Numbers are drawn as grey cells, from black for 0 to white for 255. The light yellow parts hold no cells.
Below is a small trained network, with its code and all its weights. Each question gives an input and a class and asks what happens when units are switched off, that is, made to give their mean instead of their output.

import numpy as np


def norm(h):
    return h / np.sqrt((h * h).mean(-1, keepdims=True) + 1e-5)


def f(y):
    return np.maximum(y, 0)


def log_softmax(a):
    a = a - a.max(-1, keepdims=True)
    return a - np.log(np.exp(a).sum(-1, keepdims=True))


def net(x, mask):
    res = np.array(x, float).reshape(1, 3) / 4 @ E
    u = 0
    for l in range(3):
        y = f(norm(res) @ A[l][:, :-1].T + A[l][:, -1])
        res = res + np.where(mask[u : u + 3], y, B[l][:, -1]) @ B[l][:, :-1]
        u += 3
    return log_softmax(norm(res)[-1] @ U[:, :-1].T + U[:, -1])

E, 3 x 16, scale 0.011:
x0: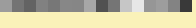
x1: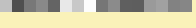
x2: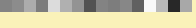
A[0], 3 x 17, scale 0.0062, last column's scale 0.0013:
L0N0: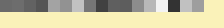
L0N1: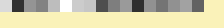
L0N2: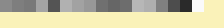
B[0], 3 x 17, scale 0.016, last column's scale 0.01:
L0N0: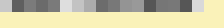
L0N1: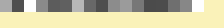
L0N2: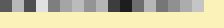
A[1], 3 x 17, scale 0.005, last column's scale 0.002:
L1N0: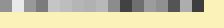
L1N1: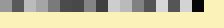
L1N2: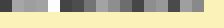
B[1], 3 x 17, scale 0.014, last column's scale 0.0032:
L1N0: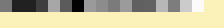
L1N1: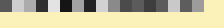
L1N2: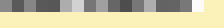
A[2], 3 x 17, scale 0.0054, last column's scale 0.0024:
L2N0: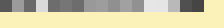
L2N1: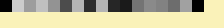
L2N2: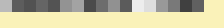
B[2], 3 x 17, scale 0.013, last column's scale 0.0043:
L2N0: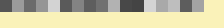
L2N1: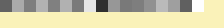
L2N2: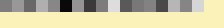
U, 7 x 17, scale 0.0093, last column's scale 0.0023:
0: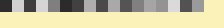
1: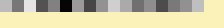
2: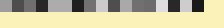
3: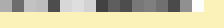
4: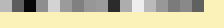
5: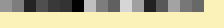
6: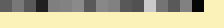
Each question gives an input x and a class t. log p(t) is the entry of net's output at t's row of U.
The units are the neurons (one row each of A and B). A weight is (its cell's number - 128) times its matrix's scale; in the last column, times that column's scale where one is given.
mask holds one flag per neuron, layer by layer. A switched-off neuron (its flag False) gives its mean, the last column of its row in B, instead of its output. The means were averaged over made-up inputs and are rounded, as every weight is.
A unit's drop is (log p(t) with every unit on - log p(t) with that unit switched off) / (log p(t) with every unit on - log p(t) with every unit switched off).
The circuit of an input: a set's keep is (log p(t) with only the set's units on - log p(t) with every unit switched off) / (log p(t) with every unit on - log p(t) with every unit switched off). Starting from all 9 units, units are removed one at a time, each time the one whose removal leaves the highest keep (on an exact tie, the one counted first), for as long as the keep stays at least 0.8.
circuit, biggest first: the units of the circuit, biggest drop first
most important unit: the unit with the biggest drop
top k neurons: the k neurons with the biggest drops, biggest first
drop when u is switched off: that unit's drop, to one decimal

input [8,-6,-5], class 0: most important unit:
L0N1
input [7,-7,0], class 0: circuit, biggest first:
[L0N1; L0N0]
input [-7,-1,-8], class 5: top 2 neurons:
[L0N2; L0N1]
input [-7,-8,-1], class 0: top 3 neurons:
[L2N1; L0N1; L0N0]
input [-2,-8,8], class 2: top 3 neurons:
[L0N1; L1N0; L0N0]
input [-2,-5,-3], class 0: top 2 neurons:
[L0N0; L0N1]
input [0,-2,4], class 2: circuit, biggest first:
[L0N1; L1N0]
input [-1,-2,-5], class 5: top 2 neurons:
[L0N2; L0N1]
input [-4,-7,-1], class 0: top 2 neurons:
[L2N1; L0N1]
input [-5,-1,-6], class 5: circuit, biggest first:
[L0N2; L0N1]
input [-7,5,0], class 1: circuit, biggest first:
[L0N1; L0N2; L1N1]
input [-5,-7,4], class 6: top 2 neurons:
[L1N2; L0N1]
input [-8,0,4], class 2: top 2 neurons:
[L1N0; L0N1]
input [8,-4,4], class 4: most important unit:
L1N0
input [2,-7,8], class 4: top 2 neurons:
[L0N1; L0N0]
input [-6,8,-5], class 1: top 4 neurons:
[L0N1; L0N2; L0N0; L1N1]
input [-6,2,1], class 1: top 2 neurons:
[L0N2; L1N1]
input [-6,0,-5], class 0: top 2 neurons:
[L0N0; L0N1]
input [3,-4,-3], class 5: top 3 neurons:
[L0N2; L0N1; L1N2]
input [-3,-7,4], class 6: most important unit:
L1N2
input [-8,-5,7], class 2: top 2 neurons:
[L1N0; L0N1]
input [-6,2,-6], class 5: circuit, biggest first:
[L0N1; L0N2]
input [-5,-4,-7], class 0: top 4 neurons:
[L0N0; L0N1; L1N0; L2N1]
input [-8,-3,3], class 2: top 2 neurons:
[L0N1; L1N0]
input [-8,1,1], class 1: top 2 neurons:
[L0N2; L1N0]
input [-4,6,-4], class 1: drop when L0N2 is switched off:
0.2
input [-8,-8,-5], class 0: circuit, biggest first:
[L0N1]
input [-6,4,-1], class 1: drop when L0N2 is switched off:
0.3
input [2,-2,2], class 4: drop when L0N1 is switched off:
0.8
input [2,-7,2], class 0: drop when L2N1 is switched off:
0.4
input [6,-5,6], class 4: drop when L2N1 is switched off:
0.0
